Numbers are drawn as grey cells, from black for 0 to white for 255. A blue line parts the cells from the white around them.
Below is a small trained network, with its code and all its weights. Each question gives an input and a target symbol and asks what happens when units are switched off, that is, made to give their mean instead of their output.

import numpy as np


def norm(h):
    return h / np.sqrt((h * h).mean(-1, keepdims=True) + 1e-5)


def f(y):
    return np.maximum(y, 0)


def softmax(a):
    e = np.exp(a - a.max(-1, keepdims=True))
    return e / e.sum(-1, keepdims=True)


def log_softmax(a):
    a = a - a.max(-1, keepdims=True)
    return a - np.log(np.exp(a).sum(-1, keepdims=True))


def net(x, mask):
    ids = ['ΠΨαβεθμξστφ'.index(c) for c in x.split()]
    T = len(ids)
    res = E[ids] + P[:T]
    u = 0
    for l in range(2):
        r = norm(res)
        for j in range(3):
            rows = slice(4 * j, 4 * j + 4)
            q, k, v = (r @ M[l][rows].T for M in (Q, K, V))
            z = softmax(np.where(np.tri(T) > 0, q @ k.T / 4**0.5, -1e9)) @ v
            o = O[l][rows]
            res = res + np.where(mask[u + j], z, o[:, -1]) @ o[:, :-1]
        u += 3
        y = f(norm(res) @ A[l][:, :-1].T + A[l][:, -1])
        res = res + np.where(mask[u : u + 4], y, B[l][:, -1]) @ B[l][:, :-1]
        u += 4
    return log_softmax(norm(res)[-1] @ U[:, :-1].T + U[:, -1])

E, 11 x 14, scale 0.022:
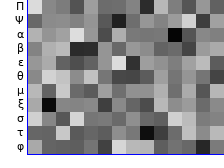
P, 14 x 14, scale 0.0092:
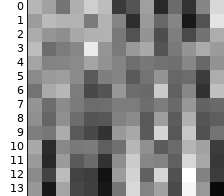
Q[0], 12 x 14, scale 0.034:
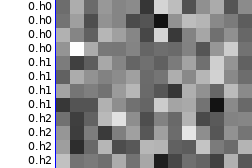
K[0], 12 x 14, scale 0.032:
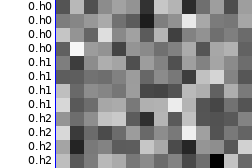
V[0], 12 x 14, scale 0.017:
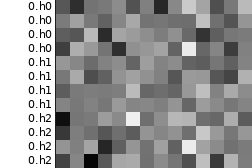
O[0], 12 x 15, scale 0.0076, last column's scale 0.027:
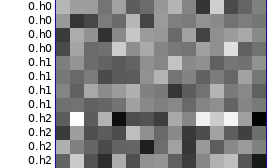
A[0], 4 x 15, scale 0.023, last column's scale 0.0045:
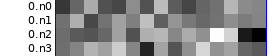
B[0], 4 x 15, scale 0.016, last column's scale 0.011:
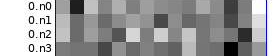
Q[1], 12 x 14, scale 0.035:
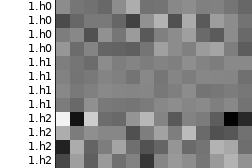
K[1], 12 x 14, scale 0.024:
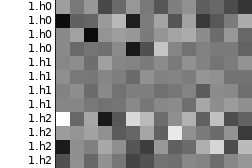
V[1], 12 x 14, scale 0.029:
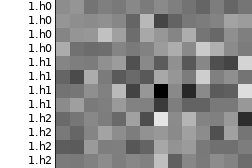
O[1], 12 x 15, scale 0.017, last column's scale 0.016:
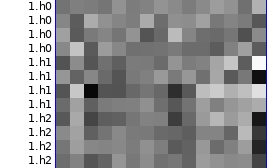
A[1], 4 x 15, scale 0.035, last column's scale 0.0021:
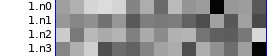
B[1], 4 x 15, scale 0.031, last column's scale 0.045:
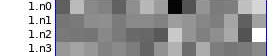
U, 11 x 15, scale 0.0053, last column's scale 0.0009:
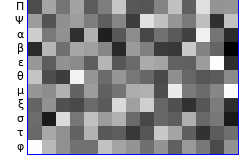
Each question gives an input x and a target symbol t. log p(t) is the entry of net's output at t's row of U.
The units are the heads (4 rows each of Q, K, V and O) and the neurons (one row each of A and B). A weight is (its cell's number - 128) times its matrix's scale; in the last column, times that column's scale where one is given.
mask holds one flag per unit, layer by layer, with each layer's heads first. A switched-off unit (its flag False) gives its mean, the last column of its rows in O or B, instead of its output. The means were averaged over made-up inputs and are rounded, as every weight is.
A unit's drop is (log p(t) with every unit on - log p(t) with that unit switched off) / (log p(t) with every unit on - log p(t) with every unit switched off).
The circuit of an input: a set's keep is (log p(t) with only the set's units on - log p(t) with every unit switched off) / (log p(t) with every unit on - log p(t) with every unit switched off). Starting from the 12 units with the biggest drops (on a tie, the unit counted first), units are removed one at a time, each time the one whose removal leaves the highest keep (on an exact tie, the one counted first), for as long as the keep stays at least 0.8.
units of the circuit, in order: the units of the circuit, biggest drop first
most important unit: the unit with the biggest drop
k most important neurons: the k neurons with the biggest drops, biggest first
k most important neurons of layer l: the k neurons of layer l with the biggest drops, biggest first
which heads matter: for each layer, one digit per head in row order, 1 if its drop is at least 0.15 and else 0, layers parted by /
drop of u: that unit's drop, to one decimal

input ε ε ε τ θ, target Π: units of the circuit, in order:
1.n0
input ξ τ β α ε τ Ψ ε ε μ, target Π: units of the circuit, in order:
0.h2, 1.n0, 1.h0
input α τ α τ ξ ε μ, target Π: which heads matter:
001 / 101
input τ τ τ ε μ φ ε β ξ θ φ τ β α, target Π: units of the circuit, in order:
1.n0, 0.h1
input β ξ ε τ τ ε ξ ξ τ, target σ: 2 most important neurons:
0.n2, 1.n2
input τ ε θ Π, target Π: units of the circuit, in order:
0.h2, 1.n0, 1.h0, 1.n2
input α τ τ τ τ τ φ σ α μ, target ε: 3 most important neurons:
1.n2, 1.n0, 0.n2
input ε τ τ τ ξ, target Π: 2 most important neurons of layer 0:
0.n0, 0.n2
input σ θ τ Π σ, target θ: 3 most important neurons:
1.n2, 0.n2, 1.n0
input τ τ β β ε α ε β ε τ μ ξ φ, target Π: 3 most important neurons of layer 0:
0.n0, 0.n1, 0.n3
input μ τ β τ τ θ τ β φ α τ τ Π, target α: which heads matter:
001 / 001
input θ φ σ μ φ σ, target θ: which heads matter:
101 / 001
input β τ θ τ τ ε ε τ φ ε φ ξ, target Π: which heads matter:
011 / 110
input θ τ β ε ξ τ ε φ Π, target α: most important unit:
0.h2
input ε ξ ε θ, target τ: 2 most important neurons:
0.n2, 0.n3
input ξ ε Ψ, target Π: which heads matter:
001 / 111
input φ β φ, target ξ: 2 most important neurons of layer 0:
0.n2, 0.n0
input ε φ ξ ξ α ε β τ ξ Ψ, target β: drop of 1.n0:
0.4
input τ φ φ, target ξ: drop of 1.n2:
0.6
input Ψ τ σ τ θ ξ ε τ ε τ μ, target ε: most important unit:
0.h0
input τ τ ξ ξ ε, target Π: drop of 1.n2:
0.1
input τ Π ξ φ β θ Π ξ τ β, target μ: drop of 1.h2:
0.1
